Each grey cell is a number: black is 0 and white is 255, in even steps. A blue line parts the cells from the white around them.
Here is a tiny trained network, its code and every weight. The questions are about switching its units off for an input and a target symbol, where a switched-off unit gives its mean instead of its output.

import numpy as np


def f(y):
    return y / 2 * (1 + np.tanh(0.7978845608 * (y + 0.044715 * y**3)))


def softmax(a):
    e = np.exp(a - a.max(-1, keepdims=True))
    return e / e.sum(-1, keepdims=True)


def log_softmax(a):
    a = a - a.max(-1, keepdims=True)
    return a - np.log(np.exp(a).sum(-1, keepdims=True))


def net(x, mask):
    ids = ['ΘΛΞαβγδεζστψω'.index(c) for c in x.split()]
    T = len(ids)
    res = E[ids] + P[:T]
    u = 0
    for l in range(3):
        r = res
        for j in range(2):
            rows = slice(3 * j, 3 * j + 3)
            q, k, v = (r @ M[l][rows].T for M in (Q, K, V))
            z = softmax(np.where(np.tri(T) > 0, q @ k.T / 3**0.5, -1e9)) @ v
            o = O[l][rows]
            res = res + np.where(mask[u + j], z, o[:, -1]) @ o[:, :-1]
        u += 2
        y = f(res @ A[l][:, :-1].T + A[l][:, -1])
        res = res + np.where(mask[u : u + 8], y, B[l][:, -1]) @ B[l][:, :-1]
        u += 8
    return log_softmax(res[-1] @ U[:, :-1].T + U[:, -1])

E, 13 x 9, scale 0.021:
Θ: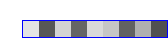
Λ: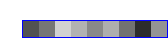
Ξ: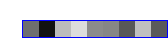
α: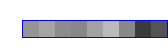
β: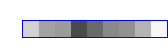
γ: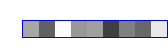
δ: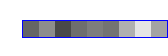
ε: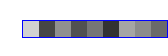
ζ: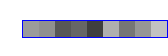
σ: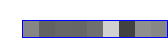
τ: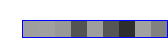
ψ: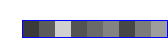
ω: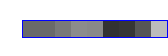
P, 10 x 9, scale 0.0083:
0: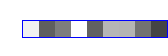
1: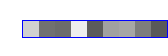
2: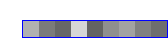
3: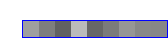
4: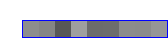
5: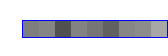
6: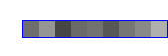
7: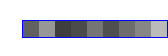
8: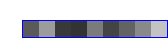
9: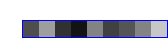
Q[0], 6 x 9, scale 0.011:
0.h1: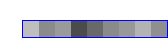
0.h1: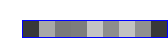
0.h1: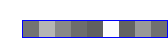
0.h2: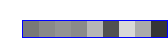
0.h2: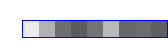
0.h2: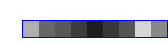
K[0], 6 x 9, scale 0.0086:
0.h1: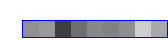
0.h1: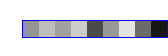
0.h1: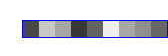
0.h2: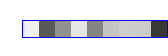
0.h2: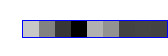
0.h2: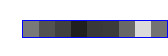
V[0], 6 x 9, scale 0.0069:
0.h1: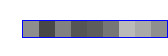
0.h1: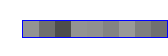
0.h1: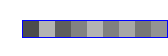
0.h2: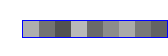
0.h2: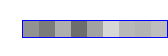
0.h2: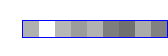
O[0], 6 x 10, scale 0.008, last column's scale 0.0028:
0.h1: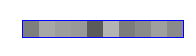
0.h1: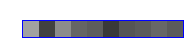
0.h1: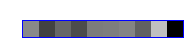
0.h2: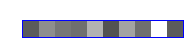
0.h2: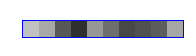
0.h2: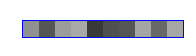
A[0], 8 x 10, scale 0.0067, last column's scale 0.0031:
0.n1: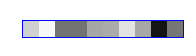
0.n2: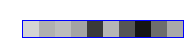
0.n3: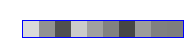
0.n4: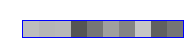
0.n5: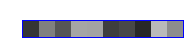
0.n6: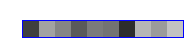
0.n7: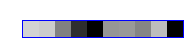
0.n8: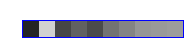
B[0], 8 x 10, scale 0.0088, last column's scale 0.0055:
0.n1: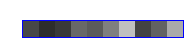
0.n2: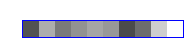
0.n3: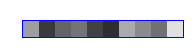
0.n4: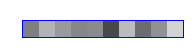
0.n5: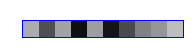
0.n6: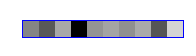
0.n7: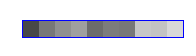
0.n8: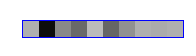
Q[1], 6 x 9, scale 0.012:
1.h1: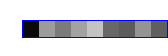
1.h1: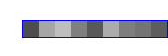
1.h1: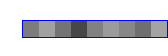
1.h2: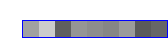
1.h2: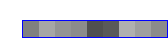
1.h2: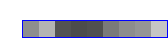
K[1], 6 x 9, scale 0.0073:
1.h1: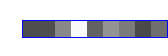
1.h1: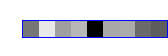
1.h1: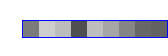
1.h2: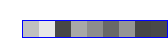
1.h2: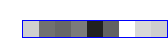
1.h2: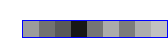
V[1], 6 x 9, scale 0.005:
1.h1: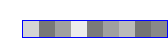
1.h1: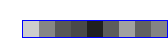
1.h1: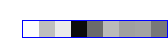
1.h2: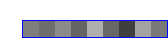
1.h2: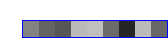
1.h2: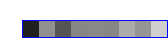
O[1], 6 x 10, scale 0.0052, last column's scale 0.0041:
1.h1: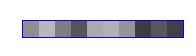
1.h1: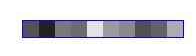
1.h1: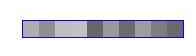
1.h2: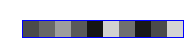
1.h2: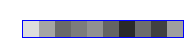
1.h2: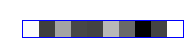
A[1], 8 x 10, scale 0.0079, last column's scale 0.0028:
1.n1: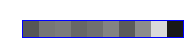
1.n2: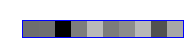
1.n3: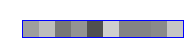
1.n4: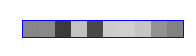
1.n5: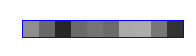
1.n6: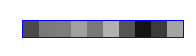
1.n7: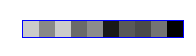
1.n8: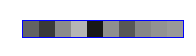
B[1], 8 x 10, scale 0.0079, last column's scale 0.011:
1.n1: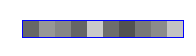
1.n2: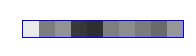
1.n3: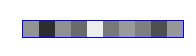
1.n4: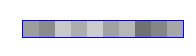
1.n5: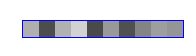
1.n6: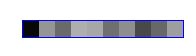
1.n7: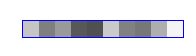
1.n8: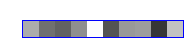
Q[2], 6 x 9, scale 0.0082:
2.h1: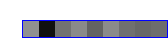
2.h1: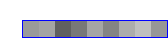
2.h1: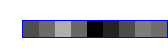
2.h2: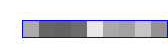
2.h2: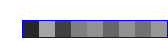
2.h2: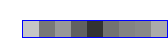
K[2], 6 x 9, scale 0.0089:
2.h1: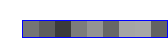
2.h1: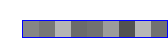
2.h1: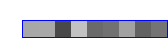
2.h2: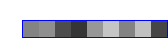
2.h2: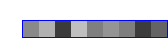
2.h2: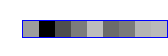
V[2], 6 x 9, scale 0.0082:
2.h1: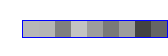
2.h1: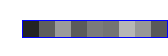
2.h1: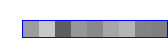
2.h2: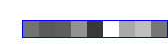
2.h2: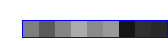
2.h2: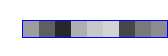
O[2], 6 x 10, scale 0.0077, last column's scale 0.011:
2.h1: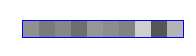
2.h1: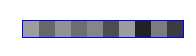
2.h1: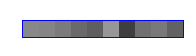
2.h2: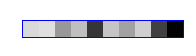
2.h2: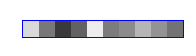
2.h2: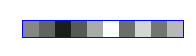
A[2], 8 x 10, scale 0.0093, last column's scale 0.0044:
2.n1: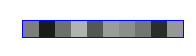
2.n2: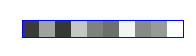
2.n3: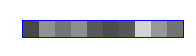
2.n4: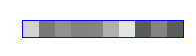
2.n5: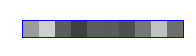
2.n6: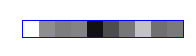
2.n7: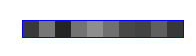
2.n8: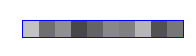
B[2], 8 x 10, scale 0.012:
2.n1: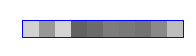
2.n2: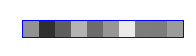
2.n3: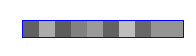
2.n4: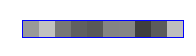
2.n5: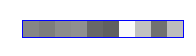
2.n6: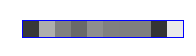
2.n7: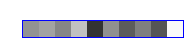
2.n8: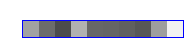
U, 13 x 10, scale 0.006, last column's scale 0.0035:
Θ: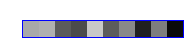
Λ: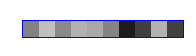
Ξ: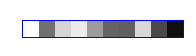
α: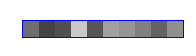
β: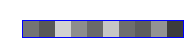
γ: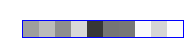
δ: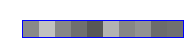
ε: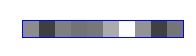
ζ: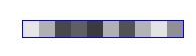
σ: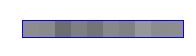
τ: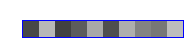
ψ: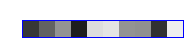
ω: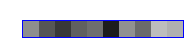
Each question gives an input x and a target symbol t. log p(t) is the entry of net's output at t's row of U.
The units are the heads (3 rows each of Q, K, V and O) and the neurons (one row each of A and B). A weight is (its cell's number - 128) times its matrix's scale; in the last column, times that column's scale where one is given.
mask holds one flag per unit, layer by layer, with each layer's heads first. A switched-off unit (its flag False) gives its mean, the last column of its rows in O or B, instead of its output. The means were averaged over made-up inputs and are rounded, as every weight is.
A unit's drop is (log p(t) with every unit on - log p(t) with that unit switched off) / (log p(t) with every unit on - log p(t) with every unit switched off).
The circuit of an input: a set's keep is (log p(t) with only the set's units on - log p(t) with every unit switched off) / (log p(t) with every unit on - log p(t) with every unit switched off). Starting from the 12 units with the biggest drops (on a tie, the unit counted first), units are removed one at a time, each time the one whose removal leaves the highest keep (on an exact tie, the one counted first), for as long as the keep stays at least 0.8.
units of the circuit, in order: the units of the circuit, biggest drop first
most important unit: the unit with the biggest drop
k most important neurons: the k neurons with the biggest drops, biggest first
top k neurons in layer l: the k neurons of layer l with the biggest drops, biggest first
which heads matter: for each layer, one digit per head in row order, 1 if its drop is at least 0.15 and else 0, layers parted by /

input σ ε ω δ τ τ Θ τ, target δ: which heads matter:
01 / 00 / 01
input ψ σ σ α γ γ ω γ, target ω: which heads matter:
00 / 00 / 01
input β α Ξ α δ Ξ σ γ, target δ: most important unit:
0.n8
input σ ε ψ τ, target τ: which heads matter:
00 / 01 / 01
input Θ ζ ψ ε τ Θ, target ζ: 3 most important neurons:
(0.n7 1.n8 1.n3)
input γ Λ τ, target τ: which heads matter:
00 / 01 / 00
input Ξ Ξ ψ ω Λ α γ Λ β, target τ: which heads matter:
01 / 00 / 00
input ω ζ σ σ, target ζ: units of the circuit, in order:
(2.h2 2.n8)
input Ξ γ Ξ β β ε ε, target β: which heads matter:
00 / 00 / 01
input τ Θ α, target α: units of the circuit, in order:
(2.n7 1.n6 0.n1)
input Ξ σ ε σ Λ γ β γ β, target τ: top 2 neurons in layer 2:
(2.n3 2.n8)
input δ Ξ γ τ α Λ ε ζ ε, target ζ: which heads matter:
00 / 01 / 01
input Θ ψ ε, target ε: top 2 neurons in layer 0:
(0.n1 0.n5)
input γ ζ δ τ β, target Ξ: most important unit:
0.n7
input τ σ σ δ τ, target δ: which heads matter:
00 / 00 / 01
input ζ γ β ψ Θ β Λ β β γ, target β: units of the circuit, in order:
(2.h2 0.n7)
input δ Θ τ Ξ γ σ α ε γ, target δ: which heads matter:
01 / 00 / 01
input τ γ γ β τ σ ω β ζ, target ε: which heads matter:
00 / 00 / 10
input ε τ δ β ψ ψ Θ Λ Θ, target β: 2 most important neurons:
(0.n7 1.n3)
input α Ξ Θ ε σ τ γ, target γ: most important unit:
1.h2
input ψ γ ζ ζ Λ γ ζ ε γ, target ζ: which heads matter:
00 / 01 / 01
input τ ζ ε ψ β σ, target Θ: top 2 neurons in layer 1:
(1.n7 1.n4)
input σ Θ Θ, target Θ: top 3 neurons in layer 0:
(0.n1 0.n3 0.n7)
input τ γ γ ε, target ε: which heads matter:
11 / 01 / 00
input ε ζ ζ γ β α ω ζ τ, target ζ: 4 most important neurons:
(2.n8 0.n8 0.n7 1.n8)
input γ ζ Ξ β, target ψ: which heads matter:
10 / 01 / 01
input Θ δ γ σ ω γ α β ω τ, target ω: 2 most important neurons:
(0.n5 0.n4)
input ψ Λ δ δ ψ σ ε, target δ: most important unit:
2.h2
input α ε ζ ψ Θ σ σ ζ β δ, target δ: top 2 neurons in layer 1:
(1.n5 1.n2)
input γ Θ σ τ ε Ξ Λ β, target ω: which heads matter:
01 / 01 / 11
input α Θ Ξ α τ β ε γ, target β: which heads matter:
00 / 00 / 01
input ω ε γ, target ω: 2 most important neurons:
(0.n5 2.n7)
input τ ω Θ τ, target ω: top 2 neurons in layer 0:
(0.n5 0.n3)
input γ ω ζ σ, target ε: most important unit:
0.n5
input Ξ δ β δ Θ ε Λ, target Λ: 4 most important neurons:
(2.n7 1.n6 0.n3 0.n2)
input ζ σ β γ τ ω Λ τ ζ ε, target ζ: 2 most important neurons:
(0.n7 1.n8)
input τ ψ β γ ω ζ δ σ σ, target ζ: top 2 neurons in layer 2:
(2.n8 2.n6)
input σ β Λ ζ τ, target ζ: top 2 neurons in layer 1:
(1.n8 1.n1)
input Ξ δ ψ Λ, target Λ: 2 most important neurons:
(2.n7 1.n6)
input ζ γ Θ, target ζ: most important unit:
2.h2
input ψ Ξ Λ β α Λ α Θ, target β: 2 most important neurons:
(0.n7 0.n4)
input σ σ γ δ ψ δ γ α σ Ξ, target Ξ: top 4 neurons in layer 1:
(1.n7 1.n8 1.n1 1.n6)
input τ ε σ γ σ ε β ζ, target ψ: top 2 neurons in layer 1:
(1.n1 1.n7)
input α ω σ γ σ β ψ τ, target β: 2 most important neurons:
(0.n7 0.n4)
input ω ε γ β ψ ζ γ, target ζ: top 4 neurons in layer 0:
(0.n6 0.n8 0.n7 0.n4)
